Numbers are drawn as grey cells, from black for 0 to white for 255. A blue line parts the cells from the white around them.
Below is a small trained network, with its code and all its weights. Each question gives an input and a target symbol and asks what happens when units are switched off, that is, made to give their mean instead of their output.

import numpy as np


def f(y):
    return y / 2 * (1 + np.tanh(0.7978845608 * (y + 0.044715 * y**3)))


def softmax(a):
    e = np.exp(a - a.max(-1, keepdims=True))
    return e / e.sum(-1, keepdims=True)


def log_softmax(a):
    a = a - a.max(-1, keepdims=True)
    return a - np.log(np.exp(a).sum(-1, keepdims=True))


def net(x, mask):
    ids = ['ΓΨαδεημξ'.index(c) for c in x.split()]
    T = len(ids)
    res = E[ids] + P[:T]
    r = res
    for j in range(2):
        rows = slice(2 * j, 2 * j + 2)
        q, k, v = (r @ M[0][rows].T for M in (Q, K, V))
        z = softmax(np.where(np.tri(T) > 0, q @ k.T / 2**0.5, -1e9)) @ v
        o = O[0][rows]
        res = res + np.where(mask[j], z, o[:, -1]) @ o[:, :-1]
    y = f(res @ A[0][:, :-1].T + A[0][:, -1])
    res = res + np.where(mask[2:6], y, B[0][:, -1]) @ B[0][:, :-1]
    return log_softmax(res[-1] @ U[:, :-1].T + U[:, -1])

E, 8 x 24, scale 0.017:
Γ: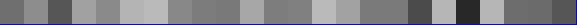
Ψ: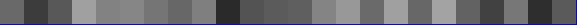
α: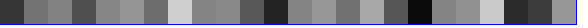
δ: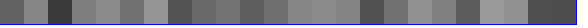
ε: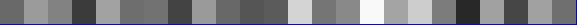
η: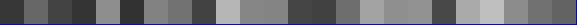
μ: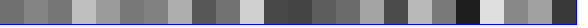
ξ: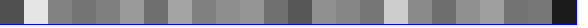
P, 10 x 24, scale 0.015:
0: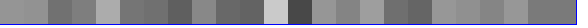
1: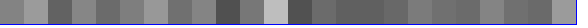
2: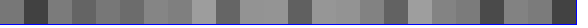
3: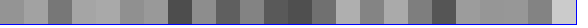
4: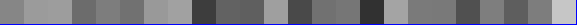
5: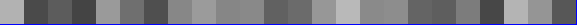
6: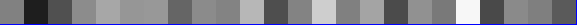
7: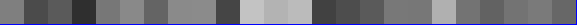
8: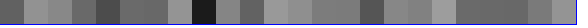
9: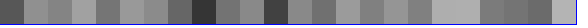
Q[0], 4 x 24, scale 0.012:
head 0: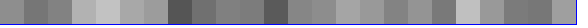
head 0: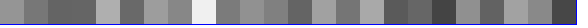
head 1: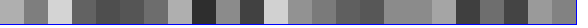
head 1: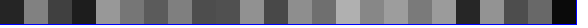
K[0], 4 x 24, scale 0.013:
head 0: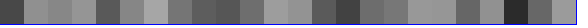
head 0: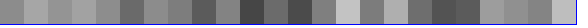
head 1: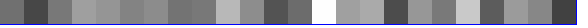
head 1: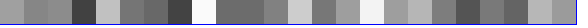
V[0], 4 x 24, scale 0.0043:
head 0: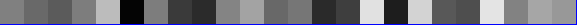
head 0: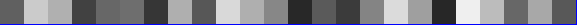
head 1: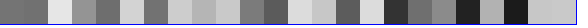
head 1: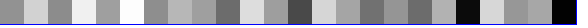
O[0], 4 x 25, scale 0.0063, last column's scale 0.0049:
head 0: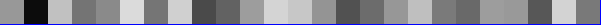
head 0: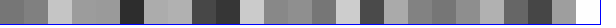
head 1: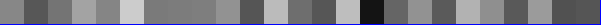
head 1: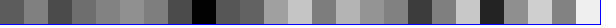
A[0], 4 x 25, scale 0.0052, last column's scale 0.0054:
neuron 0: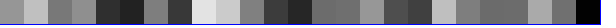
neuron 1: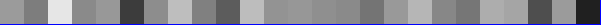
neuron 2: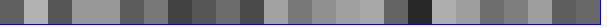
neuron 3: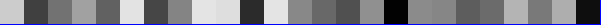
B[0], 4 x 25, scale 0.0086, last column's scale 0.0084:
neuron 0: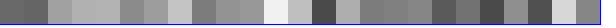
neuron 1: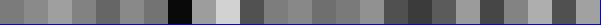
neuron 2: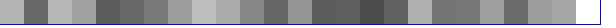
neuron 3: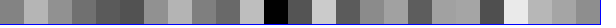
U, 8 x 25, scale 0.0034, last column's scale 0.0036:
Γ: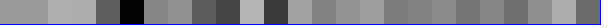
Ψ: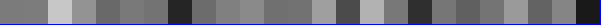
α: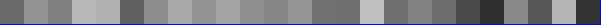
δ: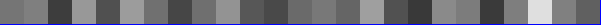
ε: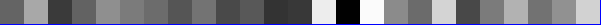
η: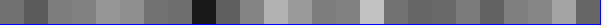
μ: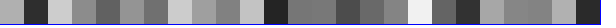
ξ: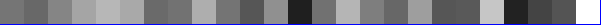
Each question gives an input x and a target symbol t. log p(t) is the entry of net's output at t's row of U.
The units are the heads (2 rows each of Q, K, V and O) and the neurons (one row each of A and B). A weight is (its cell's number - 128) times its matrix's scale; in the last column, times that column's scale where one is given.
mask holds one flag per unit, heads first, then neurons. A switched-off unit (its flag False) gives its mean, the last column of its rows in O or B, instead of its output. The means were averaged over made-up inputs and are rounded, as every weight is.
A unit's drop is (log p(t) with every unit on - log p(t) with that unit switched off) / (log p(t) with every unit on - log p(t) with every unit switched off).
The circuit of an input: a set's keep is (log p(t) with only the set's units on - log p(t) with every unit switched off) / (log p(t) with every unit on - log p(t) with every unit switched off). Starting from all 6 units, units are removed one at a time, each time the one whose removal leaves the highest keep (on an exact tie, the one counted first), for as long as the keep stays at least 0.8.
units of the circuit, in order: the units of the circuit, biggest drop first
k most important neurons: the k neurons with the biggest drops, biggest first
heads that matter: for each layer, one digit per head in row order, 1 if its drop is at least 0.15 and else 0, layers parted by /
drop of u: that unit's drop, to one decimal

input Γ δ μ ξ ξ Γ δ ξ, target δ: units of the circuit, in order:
[head 0; head 1]
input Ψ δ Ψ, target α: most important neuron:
[neuron 0]
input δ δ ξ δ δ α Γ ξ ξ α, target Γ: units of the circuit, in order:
[head 0; head 1; neuron 2]
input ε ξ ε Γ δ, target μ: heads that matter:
11
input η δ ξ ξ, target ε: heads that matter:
11
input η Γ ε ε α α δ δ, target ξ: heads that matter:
01
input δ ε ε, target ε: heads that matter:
10
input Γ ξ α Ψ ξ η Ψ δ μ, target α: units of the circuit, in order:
[neuron 0; head 0; head 1]
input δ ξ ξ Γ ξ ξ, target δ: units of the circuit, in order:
[head 1; head 0]
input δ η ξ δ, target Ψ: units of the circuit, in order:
[neuron 1; head 0; head 1]
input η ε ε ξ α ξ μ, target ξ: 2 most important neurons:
[neuron 2; neuron 3]
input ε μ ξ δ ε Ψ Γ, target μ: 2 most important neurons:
[neuron 3; neuron 1]
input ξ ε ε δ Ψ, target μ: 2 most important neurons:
[neuron 3; neuron 1]
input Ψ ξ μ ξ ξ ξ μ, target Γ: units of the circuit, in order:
[head 0]
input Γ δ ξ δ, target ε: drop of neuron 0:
0.0
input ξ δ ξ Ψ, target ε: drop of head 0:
0.2
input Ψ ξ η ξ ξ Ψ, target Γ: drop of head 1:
0.3
